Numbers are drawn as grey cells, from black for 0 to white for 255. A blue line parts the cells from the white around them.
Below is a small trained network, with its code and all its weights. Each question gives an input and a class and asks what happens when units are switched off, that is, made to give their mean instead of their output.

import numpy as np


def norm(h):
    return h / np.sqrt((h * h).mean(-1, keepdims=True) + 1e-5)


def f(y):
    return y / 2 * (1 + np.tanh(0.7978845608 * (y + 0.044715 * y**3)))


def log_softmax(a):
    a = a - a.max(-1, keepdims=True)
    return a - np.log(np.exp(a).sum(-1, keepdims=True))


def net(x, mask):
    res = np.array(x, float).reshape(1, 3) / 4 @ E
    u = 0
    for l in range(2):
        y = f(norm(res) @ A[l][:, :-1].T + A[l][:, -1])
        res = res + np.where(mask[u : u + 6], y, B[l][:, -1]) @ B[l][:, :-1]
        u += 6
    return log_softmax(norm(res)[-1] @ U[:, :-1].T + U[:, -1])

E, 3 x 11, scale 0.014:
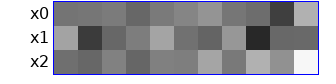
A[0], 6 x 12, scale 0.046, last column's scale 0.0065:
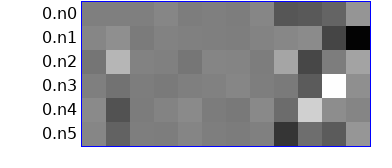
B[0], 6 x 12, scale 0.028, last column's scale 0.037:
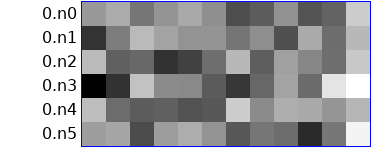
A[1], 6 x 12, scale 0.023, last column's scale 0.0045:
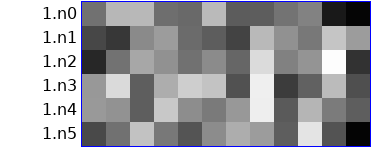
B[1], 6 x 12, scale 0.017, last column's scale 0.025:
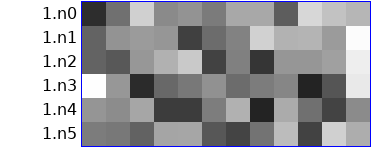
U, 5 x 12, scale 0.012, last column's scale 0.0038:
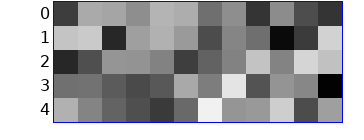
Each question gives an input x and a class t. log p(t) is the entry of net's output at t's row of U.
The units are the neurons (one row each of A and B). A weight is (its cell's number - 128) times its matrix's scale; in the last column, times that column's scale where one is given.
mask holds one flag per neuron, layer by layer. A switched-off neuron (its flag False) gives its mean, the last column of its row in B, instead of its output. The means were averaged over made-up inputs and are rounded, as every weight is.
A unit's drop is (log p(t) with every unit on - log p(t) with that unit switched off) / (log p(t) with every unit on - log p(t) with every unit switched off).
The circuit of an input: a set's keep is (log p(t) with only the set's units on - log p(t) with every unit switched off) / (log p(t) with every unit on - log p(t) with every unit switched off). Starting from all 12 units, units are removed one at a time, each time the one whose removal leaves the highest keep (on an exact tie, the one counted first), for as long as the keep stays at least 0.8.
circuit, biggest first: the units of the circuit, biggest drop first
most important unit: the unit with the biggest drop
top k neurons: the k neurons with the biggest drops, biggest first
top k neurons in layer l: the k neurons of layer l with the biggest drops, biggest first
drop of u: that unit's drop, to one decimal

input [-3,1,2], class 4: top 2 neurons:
0.n4; 0.n3
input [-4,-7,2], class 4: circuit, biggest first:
0.n3; 0.n5
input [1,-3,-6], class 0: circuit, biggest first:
0.n1; 0.n3; 1.n0
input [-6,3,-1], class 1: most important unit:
0.n3
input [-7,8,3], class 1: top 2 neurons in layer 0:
0.n5; 0.n3
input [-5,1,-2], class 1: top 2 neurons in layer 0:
0.n3; 0.n2
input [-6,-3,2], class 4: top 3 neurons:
0.n3; 0.n4; 0.n5
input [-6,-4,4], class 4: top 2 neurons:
0.n3; 0.n1
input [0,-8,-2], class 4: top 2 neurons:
0.n2; 0.n3
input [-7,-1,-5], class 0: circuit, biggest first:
0.n1; 0.n3
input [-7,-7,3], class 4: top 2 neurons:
0.n3; 0.n5
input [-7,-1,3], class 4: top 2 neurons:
0.n3; 0.n4
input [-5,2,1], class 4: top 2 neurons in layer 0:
0.n4; 0.n3
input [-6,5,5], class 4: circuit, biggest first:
0.n4
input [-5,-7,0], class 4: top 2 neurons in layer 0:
0.n2; 0.n3
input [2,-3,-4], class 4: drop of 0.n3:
0.6
